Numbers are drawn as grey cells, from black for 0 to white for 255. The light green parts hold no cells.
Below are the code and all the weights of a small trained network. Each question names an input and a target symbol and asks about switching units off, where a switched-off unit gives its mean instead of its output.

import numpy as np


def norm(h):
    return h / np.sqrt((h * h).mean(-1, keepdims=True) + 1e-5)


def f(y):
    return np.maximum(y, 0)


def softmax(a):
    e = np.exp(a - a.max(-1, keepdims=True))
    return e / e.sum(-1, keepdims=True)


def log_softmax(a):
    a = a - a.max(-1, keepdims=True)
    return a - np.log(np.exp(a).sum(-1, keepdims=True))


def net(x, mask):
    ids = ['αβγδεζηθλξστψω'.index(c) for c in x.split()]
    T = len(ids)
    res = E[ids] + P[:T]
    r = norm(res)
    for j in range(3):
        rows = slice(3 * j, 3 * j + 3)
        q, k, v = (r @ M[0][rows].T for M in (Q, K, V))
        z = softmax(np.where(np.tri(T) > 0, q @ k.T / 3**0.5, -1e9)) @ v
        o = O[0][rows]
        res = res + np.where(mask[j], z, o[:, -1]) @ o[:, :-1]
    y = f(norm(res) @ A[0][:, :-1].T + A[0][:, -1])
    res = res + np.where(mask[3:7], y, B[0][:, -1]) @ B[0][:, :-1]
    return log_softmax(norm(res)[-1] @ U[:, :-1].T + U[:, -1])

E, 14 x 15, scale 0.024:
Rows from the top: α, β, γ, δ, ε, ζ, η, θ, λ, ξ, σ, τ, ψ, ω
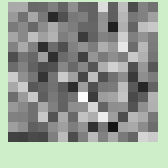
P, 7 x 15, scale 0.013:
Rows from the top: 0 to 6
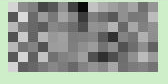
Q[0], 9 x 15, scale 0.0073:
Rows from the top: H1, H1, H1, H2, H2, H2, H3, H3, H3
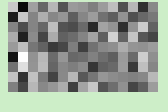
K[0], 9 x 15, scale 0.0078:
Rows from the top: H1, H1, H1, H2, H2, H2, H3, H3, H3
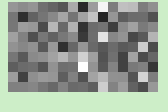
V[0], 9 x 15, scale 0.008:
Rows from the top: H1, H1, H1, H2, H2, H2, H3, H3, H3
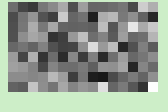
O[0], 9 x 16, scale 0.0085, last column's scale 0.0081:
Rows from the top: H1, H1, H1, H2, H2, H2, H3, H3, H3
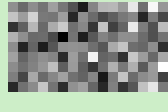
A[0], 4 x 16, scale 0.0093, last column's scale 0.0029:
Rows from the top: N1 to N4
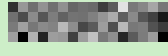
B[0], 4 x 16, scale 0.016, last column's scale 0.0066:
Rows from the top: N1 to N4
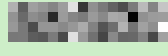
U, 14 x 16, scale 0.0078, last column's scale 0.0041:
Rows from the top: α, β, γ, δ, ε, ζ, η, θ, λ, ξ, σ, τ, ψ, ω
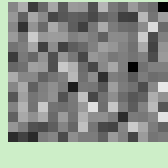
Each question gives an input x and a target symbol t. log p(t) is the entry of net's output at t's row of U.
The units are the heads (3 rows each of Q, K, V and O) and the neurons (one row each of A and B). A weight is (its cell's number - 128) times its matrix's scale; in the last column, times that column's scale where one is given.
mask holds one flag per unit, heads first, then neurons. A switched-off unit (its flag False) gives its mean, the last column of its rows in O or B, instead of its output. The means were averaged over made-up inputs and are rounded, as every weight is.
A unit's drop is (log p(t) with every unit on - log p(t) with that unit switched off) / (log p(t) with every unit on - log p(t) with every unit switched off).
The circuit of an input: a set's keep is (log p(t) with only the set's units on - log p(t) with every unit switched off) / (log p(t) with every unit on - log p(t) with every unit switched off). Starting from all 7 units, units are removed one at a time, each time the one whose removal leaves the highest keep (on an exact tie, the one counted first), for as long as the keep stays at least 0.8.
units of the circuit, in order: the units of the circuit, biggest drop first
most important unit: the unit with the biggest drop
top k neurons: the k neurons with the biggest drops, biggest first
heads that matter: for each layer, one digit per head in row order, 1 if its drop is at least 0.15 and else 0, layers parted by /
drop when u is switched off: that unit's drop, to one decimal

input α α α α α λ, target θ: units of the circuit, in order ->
(H3 N1)
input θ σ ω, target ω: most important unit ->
N4
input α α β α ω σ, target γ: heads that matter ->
110
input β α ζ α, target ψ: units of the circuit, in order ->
(N3 H2 H1)
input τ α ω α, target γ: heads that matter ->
110
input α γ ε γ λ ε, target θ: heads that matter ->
101
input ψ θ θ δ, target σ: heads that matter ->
110
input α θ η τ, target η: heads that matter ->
010
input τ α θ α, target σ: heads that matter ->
100
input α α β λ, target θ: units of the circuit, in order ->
(N1 H3)
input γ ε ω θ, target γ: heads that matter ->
100
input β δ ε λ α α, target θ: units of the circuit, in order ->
(H3 H1)
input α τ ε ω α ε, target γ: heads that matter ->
100
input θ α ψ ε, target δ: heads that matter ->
011
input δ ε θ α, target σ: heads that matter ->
110
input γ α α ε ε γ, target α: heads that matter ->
001
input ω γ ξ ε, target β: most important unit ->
H3
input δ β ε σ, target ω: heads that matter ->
110
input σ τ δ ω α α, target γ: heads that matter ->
100
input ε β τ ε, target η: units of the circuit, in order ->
(H2)
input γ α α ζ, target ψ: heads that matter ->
101
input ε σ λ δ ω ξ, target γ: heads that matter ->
100
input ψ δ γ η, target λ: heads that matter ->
100
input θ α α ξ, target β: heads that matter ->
011
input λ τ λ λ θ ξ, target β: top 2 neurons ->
(N1 N3)
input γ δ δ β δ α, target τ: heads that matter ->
010
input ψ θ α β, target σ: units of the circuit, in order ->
(H1)
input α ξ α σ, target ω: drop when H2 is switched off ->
0.1
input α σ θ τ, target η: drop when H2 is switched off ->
1.1
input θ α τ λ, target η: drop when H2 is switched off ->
0.5
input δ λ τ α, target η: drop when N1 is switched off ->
0.1
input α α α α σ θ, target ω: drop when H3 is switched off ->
0.0
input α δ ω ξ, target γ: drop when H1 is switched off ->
0.5
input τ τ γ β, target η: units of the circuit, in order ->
(H2)
